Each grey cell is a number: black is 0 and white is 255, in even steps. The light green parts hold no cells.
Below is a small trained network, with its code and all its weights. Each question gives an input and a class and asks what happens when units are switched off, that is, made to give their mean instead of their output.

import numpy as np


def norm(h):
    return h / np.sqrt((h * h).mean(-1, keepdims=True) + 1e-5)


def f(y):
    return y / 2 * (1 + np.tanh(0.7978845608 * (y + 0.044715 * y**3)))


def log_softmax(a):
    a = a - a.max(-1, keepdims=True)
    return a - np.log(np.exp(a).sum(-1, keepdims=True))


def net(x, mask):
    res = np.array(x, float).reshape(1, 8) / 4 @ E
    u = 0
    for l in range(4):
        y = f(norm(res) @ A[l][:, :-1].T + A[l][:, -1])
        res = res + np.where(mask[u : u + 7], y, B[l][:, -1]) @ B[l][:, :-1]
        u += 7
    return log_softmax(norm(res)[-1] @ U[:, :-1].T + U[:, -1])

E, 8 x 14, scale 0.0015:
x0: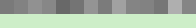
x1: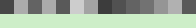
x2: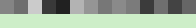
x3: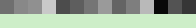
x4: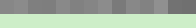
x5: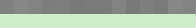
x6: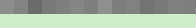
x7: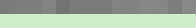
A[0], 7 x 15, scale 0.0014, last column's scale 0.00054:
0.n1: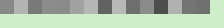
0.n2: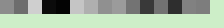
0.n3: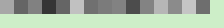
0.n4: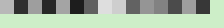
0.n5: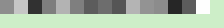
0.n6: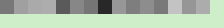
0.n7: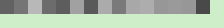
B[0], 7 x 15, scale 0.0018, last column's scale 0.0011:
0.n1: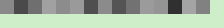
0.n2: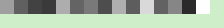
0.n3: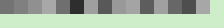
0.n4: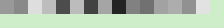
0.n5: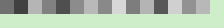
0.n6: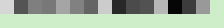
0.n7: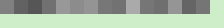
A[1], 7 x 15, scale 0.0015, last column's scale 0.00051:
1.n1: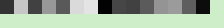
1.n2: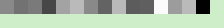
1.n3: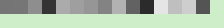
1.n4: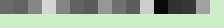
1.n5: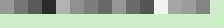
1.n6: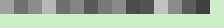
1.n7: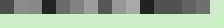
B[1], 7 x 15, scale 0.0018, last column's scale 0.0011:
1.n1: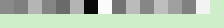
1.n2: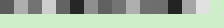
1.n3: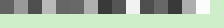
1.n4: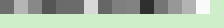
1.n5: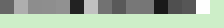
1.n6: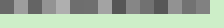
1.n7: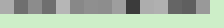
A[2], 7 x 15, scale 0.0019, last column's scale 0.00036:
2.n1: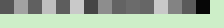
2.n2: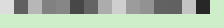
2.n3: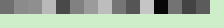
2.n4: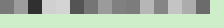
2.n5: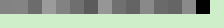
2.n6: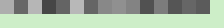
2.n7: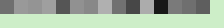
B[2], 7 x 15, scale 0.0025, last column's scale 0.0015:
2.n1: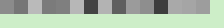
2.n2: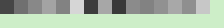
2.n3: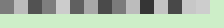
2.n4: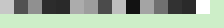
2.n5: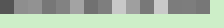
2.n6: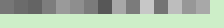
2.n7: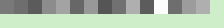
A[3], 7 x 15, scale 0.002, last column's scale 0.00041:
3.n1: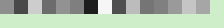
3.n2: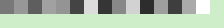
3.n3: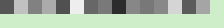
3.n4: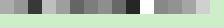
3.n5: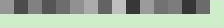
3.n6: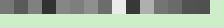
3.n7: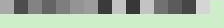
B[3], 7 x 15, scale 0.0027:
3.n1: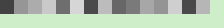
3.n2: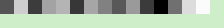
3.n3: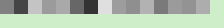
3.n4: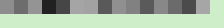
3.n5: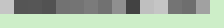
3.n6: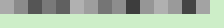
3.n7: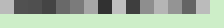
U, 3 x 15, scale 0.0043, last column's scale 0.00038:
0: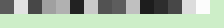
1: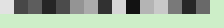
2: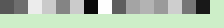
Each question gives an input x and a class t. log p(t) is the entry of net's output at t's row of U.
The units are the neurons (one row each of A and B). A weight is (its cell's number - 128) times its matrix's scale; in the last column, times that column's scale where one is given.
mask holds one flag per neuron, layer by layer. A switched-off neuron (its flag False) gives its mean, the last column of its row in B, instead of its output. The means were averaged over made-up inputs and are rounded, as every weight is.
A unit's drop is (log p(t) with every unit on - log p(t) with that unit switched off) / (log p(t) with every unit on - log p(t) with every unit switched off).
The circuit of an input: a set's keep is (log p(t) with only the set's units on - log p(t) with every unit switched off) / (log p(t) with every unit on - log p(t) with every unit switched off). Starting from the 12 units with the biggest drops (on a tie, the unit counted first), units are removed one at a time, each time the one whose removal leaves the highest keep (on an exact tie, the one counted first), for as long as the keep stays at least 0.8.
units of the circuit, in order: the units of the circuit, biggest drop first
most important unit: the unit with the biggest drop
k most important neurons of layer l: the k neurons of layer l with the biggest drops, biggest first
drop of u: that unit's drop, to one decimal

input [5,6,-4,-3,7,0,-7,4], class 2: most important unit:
1.n1
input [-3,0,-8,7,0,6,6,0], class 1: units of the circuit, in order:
(2.n4 3.n4)
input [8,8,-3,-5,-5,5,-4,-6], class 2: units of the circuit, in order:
(1.n1 3.n3)
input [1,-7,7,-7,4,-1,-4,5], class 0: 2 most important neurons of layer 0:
(0.n3 0.n5)
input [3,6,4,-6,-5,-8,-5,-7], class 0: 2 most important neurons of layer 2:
(2.n4 2.n2)
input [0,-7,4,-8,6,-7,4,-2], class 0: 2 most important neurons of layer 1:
(1.n3 1.n1)
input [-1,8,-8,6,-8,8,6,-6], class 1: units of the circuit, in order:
(2.n4 3.n2)
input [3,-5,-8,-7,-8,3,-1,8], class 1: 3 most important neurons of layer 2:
(2.n4 2.n3 2.n7)
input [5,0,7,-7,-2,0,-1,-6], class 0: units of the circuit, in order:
(1.n3 2.n4)
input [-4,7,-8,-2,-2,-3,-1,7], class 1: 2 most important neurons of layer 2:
(2.n4 2.n2)
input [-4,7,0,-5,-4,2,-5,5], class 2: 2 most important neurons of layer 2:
(2.n1 2.n3)
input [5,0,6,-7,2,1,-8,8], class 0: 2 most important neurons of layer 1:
(1.n3 1.n2)
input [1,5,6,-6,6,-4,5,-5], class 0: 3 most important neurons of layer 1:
(1.n3 1.n2 1.n5)
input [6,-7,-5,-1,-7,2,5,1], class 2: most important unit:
2.n2
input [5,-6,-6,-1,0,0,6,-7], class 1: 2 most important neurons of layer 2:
(2.n4 2.n1)
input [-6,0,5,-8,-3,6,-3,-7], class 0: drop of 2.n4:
0.1
